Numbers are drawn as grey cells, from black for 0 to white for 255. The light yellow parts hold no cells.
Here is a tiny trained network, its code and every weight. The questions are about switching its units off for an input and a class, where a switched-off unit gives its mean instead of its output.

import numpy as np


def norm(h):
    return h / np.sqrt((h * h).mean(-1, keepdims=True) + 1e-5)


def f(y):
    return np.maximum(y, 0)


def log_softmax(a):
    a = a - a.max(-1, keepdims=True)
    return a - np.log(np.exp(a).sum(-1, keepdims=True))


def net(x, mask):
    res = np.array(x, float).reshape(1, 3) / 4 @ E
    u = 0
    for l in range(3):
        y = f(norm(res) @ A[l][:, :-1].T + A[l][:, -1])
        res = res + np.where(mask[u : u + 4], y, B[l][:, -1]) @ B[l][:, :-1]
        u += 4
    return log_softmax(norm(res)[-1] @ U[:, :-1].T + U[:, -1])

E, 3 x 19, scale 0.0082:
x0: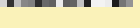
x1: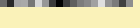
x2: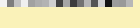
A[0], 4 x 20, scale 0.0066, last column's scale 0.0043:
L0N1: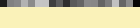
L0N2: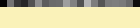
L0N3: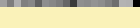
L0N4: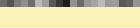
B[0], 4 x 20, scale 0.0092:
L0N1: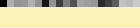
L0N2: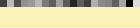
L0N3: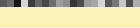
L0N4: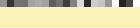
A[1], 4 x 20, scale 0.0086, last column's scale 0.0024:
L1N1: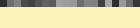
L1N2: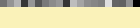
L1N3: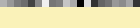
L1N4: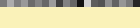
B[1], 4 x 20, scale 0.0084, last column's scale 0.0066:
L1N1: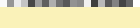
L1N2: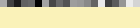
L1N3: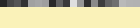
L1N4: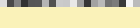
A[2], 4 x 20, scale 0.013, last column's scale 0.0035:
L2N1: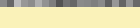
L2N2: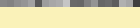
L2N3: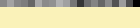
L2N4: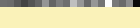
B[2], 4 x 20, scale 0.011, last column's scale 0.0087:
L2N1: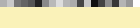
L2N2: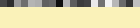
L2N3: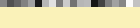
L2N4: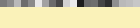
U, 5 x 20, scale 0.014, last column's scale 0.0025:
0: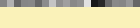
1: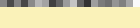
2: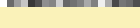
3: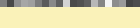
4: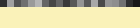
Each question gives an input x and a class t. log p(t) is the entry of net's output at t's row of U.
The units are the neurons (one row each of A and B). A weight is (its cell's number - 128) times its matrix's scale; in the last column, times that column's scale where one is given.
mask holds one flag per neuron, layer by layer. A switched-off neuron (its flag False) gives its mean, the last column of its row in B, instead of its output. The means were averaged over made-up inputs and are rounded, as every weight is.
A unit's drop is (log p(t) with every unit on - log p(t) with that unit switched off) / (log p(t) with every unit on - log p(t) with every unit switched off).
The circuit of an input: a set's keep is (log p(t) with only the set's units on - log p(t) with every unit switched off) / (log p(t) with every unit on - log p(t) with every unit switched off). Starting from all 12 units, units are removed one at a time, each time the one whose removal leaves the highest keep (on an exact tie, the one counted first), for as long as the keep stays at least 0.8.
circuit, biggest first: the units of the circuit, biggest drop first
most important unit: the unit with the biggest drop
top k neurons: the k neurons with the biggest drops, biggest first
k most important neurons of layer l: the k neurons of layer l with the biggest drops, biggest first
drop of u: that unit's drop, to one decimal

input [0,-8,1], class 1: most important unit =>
L0N2
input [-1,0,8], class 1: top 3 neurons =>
(L0N4 L1N4 L1N1)
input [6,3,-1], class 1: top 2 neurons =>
(L2N4 L1N1)
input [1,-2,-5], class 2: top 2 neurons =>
(L1N1 L0N4)
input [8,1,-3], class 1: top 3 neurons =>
(L2N4 L0N1 L2N1)
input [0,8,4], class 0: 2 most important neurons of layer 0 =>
(L0N1 L0N2)
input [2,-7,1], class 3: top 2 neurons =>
(L2N2 L0N4)
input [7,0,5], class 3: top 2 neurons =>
(L0N4 L1N1)
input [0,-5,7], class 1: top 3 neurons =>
(L0N4 L1N3 L0N2)
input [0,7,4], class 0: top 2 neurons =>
(L2N1 L0N1)
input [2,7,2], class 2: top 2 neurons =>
(L2N1 L0N4)
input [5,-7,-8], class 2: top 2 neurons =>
(L1N1 L0N4)
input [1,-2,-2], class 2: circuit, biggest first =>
(L0N4 L1N1)
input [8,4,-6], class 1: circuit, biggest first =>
(L2N4)
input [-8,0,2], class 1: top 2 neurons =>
(L1N4 L0N4)
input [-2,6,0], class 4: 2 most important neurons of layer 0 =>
(L0N4 L0N1)
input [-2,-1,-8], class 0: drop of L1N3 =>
0.0
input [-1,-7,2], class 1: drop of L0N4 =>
0.5
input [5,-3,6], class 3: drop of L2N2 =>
0.4
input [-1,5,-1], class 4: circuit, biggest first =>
(L0N1)
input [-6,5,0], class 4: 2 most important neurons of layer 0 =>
(L0N2 L0N4)
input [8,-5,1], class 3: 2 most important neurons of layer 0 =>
(L0N4 L0N3)
